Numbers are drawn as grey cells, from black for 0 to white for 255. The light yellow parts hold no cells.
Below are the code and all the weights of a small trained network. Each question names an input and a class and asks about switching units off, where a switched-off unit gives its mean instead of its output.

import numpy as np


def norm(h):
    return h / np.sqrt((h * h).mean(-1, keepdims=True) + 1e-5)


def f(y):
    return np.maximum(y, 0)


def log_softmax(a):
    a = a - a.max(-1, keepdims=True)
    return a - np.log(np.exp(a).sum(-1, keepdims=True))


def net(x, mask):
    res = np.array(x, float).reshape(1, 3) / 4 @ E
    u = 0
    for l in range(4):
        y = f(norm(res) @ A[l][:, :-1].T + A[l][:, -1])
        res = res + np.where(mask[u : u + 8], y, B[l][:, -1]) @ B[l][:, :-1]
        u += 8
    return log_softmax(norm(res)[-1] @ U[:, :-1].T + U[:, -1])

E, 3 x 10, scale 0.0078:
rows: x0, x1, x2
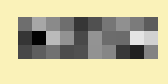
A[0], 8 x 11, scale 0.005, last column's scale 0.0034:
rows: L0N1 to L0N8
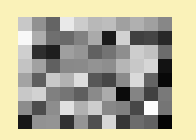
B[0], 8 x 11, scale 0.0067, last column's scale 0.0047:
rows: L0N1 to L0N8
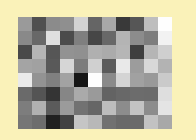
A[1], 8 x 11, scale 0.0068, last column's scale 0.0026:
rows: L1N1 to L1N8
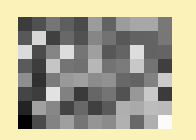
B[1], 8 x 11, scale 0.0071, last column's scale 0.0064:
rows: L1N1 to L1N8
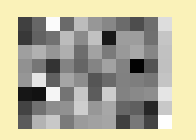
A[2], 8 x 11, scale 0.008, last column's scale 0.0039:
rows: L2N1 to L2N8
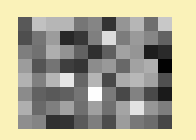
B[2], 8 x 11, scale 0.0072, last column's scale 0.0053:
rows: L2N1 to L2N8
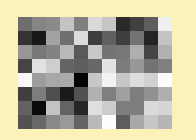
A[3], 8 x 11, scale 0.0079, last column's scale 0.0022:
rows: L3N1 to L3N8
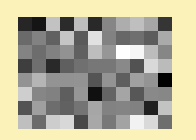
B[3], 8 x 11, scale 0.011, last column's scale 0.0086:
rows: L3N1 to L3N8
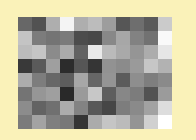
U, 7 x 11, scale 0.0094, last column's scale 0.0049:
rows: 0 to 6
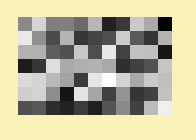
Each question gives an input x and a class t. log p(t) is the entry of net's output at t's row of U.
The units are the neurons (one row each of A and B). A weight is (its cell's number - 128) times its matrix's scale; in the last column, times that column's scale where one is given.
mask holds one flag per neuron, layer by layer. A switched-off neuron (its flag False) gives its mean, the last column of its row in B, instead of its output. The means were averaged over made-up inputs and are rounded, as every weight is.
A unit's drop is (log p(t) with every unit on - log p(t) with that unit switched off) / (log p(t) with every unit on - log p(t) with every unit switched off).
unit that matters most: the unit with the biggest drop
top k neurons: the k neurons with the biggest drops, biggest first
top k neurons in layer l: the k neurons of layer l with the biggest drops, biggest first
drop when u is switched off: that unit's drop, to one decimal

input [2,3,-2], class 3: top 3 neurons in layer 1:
L1N1, L1N8, L1N2
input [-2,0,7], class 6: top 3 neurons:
L0N2, L1N6, L0N8
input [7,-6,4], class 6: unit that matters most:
L0N6
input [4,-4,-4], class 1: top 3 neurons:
L2N3, L2N5, L0N5
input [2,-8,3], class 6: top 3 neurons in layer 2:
L2N5, L2N8, L2N1
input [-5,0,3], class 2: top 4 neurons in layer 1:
L1N6, L1N4, L1N5, L1N2
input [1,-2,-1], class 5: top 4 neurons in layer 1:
L1N2, L1N6, L1N3, L1N8
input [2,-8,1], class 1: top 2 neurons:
L0N1, L1N2
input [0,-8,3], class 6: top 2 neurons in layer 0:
L0N6, L0N1
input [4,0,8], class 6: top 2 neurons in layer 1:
L1N6, L1N2
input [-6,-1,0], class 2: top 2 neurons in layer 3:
L3N3, L3N8
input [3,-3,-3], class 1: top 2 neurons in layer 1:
L1N6, L1N4
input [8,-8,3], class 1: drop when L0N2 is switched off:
0.1
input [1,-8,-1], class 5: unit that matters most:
L0N2
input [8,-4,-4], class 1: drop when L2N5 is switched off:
0.2
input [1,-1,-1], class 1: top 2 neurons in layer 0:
L0N5, L0N2
